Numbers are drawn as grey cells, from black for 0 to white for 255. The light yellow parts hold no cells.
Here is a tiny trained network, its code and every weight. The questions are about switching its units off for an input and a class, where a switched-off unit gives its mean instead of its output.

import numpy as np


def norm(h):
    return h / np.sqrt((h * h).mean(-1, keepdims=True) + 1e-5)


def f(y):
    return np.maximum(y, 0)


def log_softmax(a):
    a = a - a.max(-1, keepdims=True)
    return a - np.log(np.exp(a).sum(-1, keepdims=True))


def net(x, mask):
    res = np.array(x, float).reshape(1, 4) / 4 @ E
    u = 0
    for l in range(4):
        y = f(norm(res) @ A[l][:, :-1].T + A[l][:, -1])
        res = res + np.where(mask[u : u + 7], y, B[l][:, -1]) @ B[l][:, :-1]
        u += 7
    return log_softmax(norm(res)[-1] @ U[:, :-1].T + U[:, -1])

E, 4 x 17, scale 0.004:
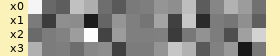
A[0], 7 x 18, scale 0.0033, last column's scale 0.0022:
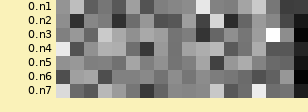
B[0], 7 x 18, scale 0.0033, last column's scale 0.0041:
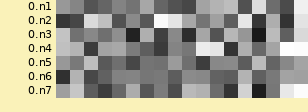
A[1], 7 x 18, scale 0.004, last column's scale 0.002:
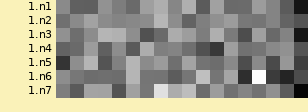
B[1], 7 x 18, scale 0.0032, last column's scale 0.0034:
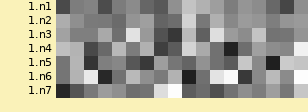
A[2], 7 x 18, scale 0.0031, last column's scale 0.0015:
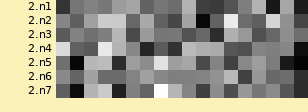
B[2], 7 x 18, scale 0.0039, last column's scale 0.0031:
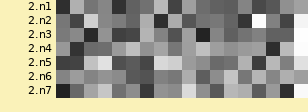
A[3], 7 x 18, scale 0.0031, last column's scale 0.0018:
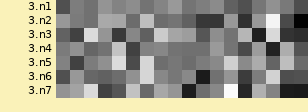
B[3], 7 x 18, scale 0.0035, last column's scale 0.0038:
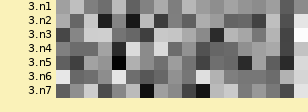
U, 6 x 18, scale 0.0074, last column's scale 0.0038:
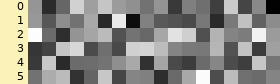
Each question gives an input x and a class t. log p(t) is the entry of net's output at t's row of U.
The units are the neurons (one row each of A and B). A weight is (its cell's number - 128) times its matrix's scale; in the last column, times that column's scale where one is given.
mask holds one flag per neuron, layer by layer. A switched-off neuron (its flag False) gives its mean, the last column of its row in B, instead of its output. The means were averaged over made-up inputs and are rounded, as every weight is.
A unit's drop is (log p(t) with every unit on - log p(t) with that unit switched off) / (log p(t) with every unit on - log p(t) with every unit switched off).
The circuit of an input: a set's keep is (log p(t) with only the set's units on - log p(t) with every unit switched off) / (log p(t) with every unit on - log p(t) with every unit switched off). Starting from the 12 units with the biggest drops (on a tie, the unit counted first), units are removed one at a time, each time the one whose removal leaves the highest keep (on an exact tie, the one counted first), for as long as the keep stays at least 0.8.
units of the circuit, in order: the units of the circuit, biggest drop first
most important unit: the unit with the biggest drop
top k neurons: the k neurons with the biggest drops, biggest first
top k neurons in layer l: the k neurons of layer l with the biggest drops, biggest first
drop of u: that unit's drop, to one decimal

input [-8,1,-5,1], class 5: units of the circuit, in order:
1.n6, 0.n7, 0.n2
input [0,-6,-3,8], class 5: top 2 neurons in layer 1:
1.n6, 1.n4
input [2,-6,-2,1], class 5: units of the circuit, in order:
1.n6, 0.n1
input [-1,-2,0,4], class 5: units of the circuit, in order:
0.n1, 1.n6
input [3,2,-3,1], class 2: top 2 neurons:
0.n4, 0.n7
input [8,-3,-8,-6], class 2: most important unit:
0.n7
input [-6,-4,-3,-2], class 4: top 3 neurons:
1.n5, 0.n1, 0.n6
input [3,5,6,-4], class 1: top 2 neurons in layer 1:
1.n4, 1.n7
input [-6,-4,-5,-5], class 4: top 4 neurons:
1.n5, 0.n1, 0.n6, 1.n4
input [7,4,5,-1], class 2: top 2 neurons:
0.n4, 0.n7
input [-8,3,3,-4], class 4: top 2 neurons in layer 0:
0.n6, 0.n1
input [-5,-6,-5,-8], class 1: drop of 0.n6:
-0.1
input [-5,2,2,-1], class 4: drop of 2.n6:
0.0
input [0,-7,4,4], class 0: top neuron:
0.n7
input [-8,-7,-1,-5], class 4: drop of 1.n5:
0.1
